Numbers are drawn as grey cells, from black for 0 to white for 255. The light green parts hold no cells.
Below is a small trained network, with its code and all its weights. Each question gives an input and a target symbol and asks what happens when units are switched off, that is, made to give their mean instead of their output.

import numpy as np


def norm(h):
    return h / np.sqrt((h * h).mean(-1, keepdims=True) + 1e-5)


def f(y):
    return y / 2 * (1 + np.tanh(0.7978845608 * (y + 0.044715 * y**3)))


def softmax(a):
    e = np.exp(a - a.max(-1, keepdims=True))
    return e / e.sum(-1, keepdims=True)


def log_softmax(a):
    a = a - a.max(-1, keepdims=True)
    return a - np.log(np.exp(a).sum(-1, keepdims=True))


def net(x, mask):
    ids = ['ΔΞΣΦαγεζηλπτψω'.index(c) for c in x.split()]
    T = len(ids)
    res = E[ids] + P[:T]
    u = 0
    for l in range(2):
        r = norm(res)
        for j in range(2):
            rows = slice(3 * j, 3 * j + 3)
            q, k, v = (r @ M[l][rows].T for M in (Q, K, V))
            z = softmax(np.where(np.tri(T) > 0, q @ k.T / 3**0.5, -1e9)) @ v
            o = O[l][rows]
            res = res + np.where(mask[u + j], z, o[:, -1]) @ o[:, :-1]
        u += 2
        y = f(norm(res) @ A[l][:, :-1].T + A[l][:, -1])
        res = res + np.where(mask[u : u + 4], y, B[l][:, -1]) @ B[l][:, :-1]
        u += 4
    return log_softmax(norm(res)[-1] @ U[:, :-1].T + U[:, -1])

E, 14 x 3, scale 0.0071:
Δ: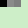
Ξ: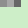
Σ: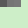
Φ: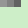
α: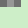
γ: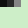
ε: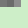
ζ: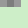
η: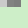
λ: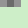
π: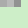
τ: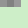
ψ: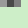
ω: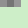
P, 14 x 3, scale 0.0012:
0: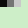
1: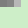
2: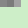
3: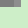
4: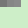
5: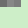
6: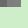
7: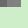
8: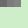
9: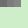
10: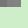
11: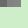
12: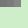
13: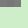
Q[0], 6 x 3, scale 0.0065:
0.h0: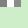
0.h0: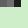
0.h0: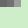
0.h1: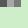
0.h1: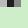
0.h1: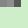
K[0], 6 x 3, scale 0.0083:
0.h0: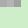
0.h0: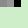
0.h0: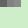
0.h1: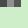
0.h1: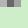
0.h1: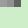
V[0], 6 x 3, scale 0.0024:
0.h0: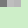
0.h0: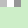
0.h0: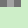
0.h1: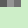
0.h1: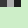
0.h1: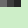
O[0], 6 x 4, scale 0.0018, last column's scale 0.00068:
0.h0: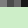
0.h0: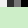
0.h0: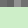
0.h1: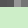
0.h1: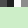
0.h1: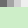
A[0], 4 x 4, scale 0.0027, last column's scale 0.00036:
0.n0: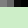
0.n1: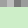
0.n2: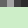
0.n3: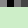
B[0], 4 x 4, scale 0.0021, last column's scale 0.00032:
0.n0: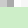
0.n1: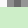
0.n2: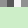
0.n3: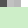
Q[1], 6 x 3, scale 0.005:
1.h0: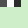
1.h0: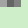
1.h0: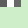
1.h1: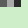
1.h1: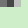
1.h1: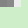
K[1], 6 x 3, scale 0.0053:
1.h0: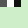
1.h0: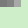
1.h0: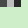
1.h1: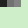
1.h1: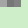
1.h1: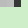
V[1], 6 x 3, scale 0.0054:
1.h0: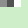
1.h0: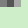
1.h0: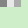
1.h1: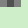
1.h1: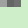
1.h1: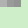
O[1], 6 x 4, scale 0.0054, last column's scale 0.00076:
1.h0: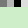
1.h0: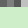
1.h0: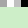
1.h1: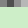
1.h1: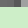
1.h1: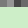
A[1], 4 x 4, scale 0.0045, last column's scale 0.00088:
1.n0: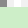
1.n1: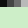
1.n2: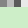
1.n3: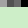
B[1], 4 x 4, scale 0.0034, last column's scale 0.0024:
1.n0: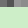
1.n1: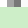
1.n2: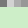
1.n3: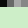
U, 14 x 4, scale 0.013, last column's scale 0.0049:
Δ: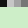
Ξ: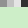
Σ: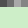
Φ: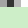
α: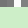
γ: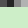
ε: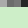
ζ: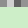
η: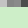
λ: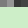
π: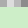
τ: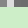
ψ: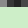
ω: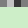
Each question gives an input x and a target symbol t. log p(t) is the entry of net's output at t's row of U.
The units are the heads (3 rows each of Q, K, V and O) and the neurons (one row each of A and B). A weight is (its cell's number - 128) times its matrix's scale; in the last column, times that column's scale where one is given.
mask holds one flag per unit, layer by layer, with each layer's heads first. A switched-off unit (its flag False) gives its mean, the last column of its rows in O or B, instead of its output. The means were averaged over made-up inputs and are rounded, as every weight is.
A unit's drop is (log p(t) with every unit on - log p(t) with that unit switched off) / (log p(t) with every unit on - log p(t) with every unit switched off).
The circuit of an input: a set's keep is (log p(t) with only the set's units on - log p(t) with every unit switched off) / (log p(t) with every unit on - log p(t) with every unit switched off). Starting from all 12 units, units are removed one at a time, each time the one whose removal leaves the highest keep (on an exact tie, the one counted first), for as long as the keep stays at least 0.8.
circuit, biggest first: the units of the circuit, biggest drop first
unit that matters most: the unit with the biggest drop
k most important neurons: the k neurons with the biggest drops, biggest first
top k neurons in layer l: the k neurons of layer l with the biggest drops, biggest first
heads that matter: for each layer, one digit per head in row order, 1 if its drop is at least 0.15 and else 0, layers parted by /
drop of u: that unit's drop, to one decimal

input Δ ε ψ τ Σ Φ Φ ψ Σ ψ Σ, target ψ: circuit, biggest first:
[1.n1; 1.h0]
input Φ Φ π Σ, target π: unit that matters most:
1.n1
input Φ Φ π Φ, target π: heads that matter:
00 / 11
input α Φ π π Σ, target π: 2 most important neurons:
[1.n1; 1.n3]
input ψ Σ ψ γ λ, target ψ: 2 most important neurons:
[0.n0; 0.n2]
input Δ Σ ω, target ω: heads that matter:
00 / 10
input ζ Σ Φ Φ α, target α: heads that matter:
00 / 10
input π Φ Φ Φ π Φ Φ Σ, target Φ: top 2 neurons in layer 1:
[1.n1; 1.n2]
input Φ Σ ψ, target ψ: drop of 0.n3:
0.1
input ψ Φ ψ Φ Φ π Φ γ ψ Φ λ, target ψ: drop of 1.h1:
-0.1
